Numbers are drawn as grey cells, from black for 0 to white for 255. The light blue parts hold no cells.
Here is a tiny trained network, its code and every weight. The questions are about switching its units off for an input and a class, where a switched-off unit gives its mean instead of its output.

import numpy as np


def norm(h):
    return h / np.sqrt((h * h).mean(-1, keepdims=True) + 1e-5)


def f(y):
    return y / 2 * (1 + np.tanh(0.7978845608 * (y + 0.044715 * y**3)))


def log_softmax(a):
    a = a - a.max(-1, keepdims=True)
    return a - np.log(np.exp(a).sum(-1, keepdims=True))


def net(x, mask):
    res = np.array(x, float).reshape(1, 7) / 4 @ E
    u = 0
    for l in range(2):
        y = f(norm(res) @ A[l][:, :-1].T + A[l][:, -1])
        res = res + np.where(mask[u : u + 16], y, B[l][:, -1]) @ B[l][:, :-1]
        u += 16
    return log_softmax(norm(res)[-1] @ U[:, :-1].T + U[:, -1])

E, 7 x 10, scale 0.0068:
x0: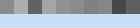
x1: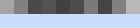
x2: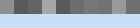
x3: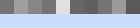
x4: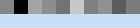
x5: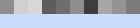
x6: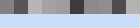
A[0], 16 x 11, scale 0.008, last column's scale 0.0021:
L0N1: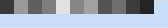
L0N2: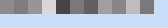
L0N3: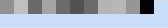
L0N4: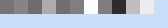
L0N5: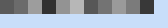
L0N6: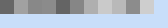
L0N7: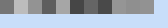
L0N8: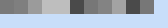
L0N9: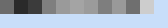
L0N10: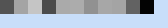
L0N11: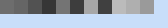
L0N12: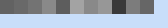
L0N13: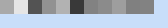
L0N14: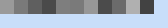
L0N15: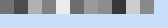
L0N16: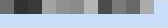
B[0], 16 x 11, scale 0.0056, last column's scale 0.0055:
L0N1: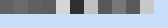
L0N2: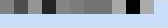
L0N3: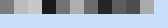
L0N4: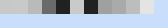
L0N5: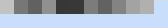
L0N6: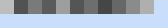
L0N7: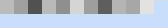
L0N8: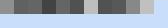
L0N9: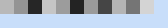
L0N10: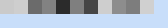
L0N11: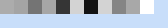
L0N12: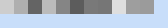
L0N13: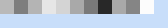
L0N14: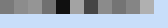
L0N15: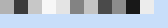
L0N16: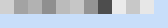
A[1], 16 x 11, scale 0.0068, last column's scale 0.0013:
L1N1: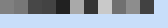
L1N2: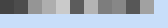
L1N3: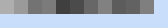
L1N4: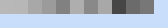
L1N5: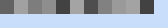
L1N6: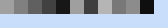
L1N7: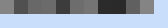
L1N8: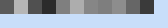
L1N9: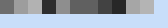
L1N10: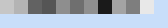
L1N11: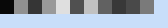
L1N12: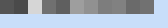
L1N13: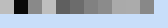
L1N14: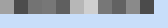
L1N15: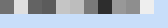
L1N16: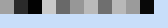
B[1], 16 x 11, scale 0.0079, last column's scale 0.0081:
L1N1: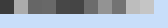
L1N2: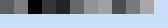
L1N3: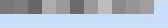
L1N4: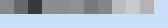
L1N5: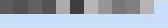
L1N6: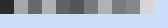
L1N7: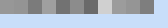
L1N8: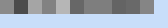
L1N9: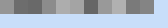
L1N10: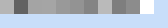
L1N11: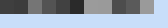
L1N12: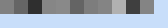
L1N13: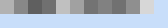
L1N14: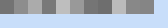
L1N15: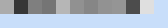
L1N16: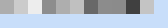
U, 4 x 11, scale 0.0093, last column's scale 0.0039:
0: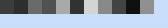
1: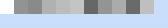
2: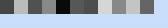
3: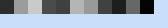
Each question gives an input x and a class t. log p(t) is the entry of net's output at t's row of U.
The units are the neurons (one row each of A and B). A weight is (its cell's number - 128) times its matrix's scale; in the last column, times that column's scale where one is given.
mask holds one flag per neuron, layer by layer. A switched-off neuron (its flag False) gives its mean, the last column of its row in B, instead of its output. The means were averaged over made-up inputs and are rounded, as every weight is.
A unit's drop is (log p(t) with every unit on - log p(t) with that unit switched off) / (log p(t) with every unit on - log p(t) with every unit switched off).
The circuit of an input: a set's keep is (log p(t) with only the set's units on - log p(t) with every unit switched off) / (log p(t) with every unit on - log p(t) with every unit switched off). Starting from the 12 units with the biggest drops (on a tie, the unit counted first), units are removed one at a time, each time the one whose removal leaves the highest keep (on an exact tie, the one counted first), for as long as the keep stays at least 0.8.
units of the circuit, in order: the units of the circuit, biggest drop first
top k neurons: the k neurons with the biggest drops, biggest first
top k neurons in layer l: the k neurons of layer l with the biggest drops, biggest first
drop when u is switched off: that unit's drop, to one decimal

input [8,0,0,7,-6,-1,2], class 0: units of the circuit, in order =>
(L0N1; L1N11)
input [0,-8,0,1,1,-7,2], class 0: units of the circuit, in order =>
(L0N1)
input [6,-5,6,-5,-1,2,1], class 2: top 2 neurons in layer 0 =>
(L0N15; L0N13)
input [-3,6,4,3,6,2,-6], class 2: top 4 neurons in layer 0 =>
(L0N15; L0N13; L0N11; L0N7)
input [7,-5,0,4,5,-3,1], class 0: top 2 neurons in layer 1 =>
(L1N11; L1N2)
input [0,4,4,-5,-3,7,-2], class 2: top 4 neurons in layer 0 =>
(L0N15; L0N16; L0N1; L0N9)
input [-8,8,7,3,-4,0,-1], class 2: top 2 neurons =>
(L0N11; L0N15)
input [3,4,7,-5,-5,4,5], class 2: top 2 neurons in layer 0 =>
(L0N15; L0N16)
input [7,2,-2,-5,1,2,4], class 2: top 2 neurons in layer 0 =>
(L0N4; L0N13)
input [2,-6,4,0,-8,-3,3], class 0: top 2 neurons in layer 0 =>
(L0N1; L0N11)
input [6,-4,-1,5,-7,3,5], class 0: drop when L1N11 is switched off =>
0.4
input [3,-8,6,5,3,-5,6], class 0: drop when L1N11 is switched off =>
0.1
